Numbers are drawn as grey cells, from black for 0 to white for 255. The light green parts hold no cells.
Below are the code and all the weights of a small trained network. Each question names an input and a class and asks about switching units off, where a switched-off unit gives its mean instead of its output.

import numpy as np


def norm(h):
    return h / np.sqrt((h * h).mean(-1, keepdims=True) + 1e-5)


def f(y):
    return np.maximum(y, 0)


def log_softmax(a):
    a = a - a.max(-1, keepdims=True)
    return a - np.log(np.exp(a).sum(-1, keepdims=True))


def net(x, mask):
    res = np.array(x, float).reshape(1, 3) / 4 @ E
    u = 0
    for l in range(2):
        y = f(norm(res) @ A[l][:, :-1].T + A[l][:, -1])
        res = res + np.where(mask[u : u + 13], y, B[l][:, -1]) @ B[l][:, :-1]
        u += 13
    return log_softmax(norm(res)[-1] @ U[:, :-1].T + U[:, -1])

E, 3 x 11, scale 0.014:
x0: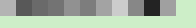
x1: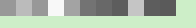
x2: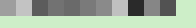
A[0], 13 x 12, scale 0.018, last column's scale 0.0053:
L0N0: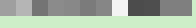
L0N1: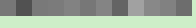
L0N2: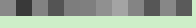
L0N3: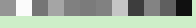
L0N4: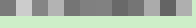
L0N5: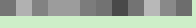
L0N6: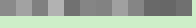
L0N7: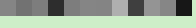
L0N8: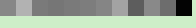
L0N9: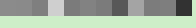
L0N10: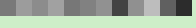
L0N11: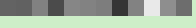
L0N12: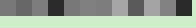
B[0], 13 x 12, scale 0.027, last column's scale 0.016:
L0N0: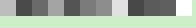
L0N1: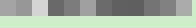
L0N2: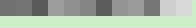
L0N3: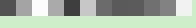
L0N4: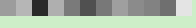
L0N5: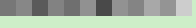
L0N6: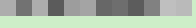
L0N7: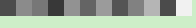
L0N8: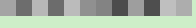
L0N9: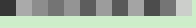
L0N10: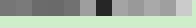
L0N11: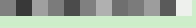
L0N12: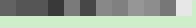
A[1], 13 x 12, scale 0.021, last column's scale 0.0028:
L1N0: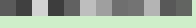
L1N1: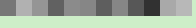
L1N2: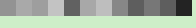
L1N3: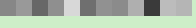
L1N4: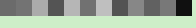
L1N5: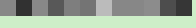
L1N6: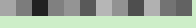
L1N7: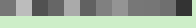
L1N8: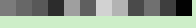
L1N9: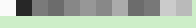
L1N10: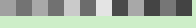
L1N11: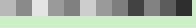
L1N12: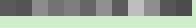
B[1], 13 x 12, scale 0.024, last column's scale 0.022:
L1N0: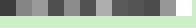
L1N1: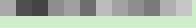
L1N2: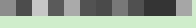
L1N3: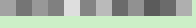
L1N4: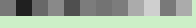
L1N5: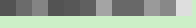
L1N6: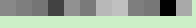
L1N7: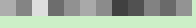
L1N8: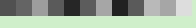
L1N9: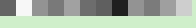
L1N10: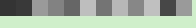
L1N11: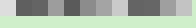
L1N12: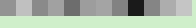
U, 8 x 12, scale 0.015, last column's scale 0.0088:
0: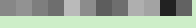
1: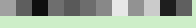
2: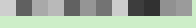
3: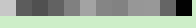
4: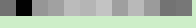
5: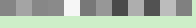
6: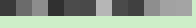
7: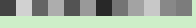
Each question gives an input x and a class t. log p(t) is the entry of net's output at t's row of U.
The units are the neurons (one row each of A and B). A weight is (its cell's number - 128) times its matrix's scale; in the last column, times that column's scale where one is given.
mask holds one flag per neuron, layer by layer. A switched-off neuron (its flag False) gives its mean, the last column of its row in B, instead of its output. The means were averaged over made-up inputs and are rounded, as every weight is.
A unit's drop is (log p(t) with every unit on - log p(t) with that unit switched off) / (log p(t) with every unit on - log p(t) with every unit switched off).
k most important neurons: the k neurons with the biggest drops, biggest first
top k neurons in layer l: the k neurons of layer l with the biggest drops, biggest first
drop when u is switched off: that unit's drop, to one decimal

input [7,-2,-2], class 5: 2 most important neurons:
[L0N2; L0N11]
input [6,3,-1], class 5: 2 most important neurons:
[L0N3; L1N9]
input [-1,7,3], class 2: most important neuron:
[L0N3]
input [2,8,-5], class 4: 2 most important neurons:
[L0N9; L1N10]
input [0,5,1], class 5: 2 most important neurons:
[L0N9; L0N11]
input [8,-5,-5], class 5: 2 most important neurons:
[L0N2; L0N11]
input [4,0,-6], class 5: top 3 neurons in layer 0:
[L0N7; L0N2; L0N3]
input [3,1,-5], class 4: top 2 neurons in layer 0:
[L0N0; L0N10]
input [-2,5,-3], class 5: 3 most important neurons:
[L0N9; L0N11; L0N3]
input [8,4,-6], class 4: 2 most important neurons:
[L0N0; L0N10]
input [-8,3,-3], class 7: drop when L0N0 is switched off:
0.2
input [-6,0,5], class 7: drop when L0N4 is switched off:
0.4
